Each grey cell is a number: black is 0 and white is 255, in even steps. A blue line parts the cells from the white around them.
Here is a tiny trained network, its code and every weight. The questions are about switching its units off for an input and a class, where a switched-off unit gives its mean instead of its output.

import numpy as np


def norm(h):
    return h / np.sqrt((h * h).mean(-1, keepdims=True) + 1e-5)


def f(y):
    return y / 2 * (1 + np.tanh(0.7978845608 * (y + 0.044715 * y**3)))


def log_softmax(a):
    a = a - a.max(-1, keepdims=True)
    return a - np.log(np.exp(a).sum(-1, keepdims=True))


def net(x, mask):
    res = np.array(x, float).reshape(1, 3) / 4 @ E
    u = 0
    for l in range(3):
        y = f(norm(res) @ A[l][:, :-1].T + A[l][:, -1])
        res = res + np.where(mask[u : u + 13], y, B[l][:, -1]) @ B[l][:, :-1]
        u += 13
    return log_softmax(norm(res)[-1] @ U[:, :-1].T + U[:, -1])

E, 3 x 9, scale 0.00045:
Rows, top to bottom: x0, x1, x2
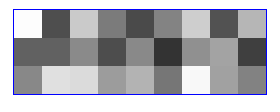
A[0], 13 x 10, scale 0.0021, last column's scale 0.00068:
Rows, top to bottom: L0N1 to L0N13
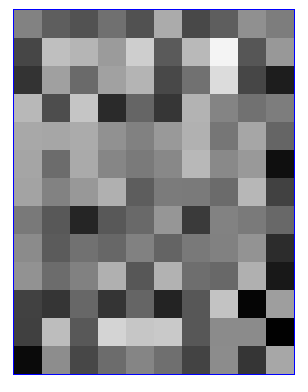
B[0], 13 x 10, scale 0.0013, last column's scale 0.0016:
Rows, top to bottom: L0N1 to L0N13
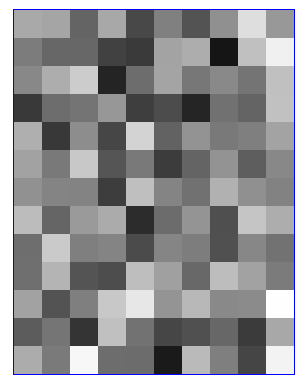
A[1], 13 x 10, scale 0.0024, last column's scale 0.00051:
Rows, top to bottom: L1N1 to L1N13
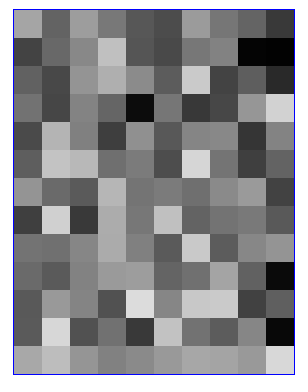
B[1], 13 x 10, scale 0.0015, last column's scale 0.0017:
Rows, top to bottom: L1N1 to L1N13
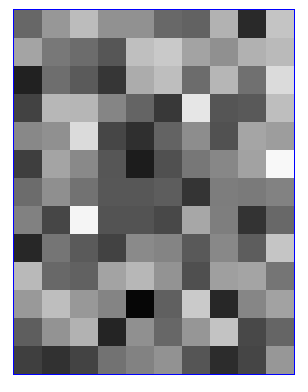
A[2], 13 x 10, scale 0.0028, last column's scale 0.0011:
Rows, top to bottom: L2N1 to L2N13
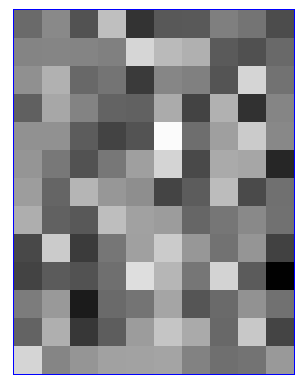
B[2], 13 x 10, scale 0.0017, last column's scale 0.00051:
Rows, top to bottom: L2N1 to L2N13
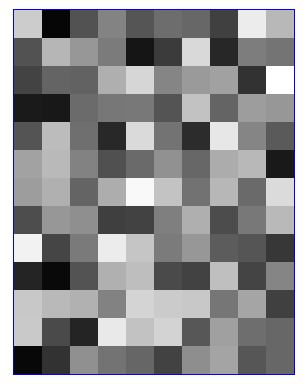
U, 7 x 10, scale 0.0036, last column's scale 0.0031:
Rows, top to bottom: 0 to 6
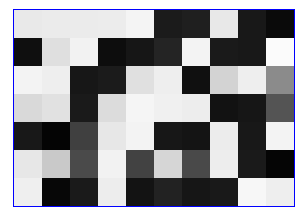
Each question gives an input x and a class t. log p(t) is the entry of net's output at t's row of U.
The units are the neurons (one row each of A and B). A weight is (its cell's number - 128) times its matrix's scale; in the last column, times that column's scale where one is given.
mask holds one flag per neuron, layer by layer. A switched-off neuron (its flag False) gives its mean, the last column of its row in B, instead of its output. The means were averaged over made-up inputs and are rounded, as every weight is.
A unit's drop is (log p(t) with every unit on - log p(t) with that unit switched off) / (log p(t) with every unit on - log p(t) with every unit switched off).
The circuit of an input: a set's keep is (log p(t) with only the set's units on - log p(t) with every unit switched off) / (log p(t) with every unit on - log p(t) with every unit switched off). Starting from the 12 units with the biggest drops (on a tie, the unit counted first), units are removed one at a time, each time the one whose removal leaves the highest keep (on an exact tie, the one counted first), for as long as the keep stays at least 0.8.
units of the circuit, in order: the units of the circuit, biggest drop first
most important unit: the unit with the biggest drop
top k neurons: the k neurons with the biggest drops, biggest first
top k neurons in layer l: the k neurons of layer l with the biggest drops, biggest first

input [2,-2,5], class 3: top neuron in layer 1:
L1N8
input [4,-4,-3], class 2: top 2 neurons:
L0N10, L0N13
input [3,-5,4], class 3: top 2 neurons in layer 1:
L1N8, L1N1
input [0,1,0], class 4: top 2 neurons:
L0N11, L2N10
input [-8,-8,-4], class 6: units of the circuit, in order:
L2N1, L1N3
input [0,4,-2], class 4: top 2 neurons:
L0N11, L2N10
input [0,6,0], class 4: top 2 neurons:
L0N11, L1N3
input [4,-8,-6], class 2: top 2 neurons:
L0N10, L2N5
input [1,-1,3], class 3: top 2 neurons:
L0N13, L0N5
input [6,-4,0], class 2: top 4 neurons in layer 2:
L2N6, L2N5, L2N4, L2N11
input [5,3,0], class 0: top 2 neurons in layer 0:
L0N2, L0N11
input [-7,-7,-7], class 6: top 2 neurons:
L2N1, L0N8
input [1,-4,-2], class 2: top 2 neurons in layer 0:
L0N10, L0N4
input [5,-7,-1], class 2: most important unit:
L0N13
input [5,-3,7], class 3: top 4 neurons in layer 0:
L0N13, L0N3, L0N8, L0N11
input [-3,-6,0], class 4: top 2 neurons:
L1N12, L0N2
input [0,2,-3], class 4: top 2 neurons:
L0N11, L1N11
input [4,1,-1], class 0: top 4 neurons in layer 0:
L0N4, L0N2, L0N11, L0N6
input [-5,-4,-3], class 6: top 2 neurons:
L0N8, L2N1
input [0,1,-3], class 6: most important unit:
L0N1
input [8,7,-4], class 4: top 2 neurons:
L0N2, L1N11
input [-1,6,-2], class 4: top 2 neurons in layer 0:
L0N11, L0N5
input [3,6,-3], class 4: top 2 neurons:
L0N11, L2N10
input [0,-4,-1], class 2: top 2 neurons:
L0N10, L0N4
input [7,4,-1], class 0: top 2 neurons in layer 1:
L1N4, L1N11
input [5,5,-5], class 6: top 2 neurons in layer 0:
L0N13, L0N1
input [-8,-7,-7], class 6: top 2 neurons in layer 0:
L0N8, L0N1
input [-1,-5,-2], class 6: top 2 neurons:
L2N1, L1N8
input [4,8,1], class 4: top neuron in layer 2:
L2N10
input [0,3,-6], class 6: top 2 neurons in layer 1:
L1N12, L1N7
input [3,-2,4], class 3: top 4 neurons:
L0N13, L1N8, L0N3, L0N8
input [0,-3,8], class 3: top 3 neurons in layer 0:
L0N13, L0N5, L0N2
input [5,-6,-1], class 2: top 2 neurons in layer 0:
L0N13, L0N10
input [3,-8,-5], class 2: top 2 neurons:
L0N10, L2N5
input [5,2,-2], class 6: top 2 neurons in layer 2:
L2N1, L2N5
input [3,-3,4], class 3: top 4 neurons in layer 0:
L0N13, L0N8, L0N3, L0N11
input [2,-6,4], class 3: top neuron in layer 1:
L1N1
